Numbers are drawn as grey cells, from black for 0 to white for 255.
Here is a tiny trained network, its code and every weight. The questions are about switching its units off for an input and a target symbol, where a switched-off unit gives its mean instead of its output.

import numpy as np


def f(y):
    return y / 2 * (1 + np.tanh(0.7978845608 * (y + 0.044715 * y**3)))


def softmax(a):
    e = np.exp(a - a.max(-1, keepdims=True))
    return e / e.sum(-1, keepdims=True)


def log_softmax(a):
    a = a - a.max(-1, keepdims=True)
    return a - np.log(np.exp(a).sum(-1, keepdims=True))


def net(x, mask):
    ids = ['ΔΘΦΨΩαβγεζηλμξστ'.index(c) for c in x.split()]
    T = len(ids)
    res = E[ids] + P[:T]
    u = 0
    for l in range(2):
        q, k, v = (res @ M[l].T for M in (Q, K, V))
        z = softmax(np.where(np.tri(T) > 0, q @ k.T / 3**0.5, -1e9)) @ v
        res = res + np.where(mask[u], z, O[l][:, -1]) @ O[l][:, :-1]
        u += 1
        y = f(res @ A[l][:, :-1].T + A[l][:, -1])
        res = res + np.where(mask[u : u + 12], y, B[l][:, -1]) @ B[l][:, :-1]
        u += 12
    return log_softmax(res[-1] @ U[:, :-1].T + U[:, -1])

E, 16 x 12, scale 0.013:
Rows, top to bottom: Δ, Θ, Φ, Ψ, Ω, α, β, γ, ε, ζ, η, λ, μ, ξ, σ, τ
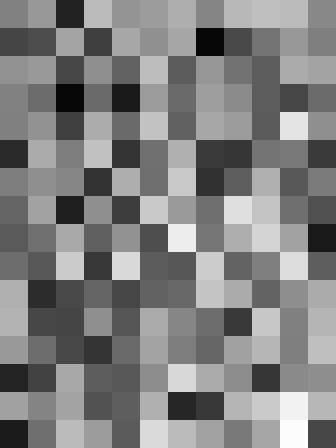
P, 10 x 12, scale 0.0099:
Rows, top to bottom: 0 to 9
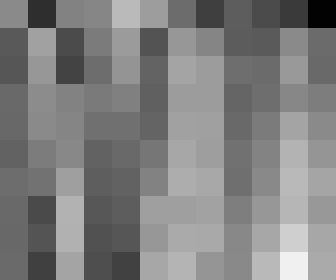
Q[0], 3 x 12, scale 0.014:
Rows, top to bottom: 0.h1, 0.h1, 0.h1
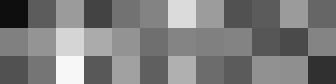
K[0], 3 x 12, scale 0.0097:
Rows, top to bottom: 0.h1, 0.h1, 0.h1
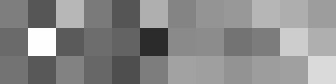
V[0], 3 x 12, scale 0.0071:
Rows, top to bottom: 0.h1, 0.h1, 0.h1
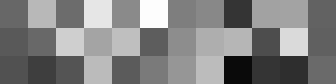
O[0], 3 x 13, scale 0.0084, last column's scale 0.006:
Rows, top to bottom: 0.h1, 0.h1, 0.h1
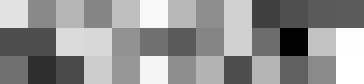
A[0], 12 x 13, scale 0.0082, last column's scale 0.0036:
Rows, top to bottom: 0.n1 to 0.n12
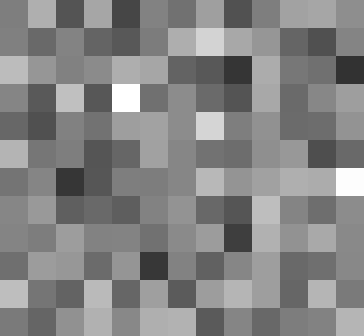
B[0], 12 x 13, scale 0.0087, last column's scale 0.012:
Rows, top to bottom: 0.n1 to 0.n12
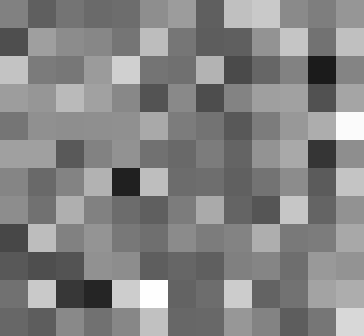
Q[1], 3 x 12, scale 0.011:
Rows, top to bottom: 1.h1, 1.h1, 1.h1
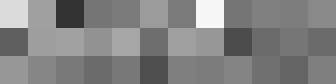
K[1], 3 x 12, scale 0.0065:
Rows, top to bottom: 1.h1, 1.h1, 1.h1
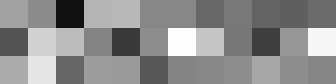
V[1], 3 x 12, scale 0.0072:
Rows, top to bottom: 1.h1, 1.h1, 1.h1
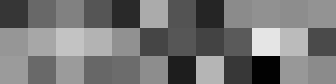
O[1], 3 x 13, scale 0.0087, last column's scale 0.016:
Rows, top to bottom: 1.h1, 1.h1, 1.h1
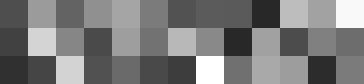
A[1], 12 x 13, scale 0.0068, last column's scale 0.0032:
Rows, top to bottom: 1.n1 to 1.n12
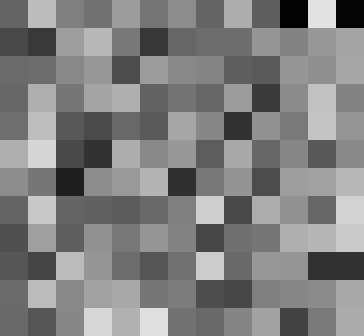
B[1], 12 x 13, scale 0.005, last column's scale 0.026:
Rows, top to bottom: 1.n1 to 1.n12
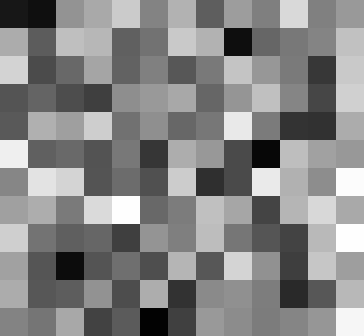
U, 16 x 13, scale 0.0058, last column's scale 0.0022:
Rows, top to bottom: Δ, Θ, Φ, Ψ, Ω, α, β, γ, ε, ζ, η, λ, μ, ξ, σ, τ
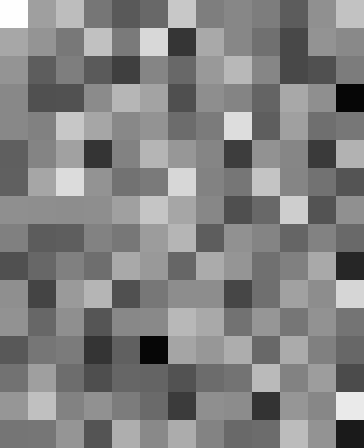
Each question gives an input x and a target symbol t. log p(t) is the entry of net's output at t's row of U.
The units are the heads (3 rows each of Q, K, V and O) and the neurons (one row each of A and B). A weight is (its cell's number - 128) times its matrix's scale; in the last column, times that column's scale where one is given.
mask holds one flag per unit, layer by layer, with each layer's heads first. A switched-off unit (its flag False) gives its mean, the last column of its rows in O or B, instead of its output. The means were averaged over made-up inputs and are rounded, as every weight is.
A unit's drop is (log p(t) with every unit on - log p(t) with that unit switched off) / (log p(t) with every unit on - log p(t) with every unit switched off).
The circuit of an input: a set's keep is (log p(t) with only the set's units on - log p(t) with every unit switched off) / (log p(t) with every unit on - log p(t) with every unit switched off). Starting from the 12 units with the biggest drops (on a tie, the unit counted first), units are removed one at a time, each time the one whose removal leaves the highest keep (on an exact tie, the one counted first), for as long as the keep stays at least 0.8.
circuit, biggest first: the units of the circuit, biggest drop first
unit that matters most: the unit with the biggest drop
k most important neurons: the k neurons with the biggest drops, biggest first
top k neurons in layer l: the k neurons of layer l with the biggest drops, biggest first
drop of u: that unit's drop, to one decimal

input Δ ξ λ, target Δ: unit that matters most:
1.h1
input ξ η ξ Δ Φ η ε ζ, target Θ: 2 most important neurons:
[1.n7 1.n11]
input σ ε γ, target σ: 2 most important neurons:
[1.n8 1.n7]
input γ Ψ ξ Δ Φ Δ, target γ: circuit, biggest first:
[0.h1 1.n12]
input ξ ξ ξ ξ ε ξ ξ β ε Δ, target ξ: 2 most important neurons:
[0.n11 1.n7]
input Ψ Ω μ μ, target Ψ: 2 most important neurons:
[1.n8 1.n10]
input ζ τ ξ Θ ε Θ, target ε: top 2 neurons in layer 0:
[0.n4 0.n11]
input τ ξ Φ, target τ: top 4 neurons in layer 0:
[0.n12 0.n11 0.n4 0.n7]
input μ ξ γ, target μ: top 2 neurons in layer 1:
[1.n10 1.n8]
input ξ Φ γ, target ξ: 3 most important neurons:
[1.n7 0.n11 1.n12]
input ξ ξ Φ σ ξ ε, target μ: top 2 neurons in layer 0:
[0.n1 0.n12]
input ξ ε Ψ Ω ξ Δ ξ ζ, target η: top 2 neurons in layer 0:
[0.n11 0.n4]
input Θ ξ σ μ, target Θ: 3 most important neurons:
[1.n7 0.n4 1.n5]
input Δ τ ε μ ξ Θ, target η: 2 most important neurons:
[1.n2 0.n11]
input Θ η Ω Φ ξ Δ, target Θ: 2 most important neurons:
[0.n4 1.n7]
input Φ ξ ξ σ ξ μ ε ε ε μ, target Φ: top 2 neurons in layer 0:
[0.n3 0.n7]
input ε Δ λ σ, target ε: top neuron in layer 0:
[0.n4]
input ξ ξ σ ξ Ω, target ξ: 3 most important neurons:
[1.n7 0.n11 1.n12]
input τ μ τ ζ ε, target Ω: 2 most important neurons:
[1.n7 0.n12]
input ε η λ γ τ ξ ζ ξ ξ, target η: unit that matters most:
1.n2
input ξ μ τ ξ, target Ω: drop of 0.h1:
1.1
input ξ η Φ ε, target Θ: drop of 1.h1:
0.8
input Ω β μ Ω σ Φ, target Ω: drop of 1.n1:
0.0
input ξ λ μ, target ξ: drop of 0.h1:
0.6
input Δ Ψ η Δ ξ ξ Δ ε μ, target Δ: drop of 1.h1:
0.5
